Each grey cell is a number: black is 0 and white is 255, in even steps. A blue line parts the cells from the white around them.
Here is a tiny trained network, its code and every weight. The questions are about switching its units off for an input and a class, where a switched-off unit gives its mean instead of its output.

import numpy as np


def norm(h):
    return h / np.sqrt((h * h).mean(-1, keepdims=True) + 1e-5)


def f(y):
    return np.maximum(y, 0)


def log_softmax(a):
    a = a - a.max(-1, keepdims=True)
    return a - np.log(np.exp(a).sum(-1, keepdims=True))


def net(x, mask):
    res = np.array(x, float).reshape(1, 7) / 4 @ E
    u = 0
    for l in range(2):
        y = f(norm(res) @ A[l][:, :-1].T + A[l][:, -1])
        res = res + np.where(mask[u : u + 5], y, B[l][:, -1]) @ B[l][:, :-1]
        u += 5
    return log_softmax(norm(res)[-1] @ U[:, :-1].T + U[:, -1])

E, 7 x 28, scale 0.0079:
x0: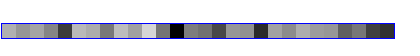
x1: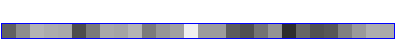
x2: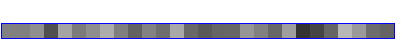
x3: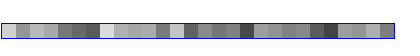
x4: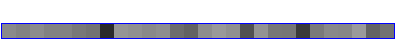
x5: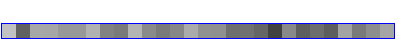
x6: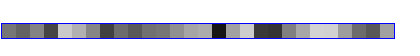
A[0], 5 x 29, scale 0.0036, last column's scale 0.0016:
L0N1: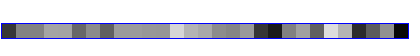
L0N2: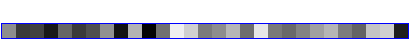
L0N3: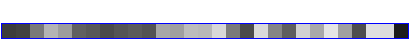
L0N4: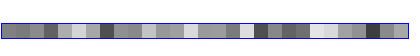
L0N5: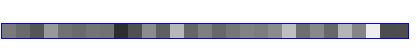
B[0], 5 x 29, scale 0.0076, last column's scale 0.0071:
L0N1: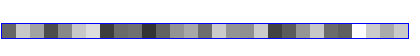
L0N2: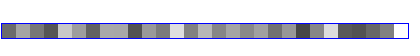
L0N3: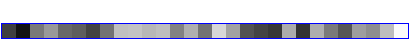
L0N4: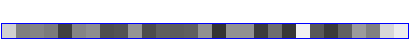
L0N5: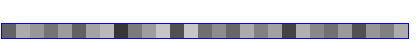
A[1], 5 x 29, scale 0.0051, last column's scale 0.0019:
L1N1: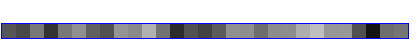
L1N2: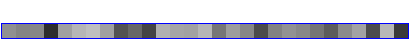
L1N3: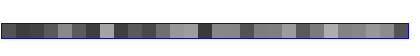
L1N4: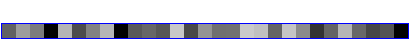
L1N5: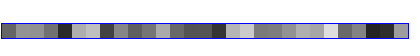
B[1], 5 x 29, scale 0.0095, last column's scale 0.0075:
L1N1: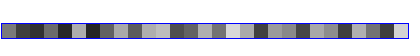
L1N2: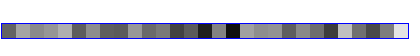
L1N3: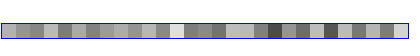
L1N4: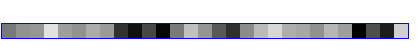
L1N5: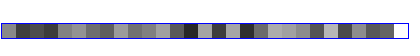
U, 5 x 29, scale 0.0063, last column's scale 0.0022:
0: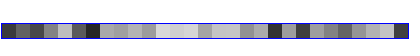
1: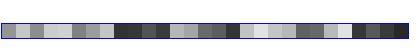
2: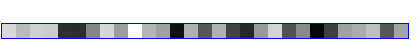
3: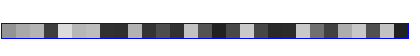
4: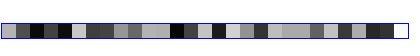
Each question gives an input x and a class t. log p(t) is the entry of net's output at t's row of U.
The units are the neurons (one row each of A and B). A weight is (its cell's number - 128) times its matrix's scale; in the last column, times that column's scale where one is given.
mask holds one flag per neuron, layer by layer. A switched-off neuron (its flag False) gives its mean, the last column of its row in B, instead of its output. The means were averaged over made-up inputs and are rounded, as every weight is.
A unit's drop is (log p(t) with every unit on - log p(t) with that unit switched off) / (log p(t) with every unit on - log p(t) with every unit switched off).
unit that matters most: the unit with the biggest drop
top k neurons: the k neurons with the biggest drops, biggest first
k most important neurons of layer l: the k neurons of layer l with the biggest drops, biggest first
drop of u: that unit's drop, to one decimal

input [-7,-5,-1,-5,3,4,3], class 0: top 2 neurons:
[L0N3 L0N2]
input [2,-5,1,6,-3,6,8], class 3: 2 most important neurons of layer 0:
[L0N1 L0N4]
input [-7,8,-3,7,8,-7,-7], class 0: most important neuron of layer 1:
[L1N2]
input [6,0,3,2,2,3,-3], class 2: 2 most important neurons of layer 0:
[L0N4 L0N2]
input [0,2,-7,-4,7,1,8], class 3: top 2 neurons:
[L0N1 L0N4]
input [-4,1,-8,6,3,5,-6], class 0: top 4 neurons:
[L1N2 L0N3 L0N4 L1N4]
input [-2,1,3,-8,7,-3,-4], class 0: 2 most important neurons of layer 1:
[L1N5 L1N3]
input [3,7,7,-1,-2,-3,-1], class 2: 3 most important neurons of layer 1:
[L1N4 L1N3 L1N2]
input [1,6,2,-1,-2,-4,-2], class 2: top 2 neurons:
[L0N2 L0N3]
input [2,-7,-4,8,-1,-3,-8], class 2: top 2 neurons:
[L1N5 L1N1]
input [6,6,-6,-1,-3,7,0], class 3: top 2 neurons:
[L0N3 L0N4]
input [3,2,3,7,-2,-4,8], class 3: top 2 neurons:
[L1N2 L0N1]
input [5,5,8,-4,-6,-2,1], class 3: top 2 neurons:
[L1N2 L0N4]
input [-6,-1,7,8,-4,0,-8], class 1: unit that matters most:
L1N4
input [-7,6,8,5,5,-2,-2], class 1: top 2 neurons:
[L1N4 L0N3]
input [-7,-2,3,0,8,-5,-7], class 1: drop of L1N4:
0.7
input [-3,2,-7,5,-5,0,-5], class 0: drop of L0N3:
0.1
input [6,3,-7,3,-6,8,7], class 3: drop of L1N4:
0.0
